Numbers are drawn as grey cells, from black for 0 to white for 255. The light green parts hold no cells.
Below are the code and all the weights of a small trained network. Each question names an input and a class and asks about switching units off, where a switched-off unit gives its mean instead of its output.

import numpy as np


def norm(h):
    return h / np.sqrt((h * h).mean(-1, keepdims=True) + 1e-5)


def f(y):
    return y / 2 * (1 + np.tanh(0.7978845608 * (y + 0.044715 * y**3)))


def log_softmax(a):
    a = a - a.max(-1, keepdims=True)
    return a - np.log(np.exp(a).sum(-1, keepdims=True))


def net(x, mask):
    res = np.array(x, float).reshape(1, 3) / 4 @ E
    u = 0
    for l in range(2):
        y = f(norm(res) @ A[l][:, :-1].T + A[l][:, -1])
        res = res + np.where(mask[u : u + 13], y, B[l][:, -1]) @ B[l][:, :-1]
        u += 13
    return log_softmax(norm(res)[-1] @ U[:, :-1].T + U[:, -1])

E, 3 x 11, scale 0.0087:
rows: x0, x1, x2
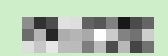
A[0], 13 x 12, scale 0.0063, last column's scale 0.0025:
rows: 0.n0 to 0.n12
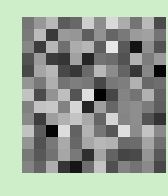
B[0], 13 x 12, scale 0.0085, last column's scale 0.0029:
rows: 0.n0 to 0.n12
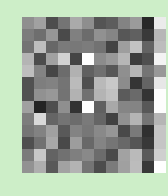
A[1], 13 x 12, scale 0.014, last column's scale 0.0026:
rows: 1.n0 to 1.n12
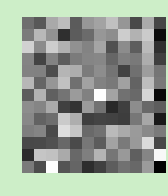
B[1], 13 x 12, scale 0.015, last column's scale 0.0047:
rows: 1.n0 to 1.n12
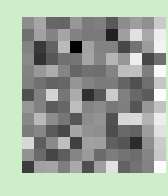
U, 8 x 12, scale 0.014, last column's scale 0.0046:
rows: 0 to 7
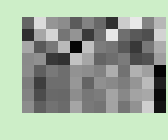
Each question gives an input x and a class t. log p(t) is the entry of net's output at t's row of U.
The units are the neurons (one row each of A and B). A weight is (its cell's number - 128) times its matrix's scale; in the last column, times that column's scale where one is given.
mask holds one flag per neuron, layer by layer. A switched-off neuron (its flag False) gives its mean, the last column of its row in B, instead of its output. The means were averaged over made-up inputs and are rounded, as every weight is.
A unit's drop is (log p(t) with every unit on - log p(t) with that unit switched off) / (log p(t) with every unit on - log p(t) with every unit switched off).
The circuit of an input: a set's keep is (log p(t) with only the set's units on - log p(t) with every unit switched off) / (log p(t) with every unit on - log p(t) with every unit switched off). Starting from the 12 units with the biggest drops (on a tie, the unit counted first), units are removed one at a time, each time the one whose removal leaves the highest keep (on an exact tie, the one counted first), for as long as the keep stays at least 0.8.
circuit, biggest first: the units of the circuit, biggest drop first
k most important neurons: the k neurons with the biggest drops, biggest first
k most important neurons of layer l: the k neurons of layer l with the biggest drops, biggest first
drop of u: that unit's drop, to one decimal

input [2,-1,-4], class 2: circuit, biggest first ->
[1.n10]
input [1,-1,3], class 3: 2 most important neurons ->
[0.n7; 1.n0]
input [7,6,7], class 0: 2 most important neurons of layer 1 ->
[1.n4; 1.n8]
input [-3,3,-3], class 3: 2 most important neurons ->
[0.n0; 1.n6]
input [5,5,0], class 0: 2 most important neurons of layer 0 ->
[0.n6; 0.n5]
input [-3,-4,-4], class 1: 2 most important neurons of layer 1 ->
[1.n2; 1.n1]
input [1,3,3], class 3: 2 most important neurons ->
[0.n7; 1.n2]
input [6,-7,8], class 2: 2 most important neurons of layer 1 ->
[1.n2; 1.n6]
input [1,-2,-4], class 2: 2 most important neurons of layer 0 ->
[0.n12; 0.n0]
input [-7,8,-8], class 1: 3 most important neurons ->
[1.n6; 0.n7; 1.n2]
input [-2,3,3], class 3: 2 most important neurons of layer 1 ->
[1.n2; 1.n6]
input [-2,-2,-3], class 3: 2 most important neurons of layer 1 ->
[1.n1; 1.n8]
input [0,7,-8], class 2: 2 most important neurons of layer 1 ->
[1.n10; 1.n12]
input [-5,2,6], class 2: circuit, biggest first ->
[1.n2]
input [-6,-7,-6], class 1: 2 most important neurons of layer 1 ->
[1.n12; 1.n8]
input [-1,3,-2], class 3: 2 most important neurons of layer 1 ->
[1.n6; 1.n12]
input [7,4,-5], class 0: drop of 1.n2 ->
0.0
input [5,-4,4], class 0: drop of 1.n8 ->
0.1
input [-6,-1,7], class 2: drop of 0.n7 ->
0.1
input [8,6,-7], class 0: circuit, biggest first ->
[1.n4]
